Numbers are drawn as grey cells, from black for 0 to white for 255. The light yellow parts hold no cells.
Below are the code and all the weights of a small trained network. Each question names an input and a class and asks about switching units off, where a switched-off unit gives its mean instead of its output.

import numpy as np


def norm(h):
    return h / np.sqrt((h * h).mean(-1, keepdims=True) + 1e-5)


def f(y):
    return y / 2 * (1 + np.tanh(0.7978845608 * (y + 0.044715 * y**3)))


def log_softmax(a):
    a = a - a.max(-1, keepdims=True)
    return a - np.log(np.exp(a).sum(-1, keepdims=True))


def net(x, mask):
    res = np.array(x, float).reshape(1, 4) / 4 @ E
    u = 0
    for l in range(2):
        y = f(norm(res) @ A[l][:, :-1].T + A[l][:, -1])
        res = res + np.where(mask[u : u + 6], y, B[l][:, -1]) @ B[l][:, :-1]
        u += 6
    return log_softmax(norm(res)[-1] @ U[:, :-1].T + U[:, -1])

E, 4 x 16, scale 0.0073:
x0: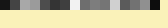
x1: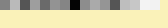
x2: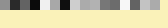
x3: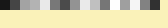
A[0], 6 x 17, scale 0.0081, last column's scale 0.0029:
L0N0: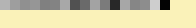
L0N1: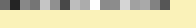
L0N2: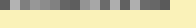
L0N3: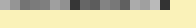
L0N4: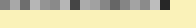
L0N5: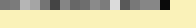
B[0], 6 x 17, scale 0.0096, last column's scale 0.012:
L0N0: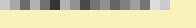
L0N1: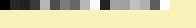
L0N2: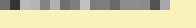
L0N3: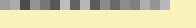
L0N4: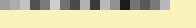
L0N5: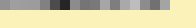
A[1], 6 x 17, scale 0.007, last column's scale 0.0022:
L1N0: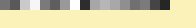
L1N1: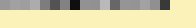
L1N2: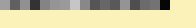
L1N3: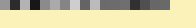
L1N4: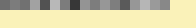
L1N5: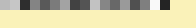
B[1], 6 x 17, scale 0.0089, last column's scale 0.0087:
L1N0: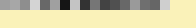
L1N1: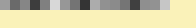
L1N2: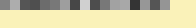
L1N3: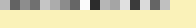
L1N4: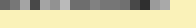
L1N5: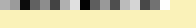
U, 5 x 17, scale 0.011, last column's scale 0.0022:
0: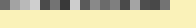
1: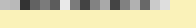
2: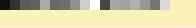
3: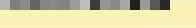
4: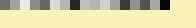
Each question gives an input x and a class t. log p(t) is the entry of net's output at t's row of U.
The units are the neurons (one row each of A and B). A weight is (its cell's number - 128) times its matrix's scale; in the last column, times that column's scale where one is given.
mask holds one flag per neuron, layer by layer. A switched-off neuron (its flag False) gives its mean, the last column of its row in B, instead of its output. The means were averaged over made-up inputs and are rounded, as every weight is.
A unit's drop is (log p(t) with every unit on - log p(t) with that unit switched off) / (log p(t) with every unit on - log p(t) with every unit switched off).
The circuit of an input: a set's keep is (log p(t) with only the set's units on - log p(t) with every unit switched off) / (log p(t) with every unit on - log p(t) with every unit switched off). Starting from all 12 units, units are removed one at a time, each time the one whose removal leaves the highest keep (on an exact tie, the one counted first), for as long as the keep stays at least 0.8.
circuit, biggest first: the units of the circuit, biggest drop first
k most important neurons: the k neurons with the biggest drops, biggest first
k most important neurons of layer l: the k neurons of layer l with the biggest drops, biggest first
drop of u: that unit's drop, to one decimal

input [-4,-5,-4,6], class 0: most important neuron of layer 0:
L0N1
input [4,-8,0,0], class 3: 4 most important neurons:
L1N3; L0N0; L0N1; L1N2
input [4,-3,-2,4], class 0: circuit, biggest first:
L1N0; L0N1
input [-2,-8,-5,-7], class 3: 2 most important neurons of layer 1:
L1N3; L1N2
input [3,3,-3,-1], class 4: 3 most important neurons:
L0N1; L1N5; L0N0
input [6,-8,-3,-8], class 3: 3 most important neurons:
L1N3; L0N0; L1N2
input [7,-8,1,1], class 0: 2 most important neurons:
L1N0; L0N1
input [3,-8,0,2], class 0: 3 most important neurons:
L1N0; L0N1; L0N4
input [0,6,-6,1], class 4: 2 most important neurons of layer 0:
L0N4; L0N2
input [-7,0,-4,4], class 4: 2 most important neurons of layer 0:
L0N4; L0N2
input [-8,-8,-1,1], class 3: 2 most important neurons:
L0N0; L0N1
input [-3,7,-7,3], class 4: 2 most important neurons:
L0N4; L0N2
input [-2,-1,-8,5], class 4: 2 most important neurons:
L1N5; L0N4
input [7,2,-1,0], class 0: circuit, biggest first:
L0N1
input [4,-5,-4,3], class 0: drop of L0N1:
0.1
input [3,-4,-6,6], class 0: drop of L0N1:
0.1
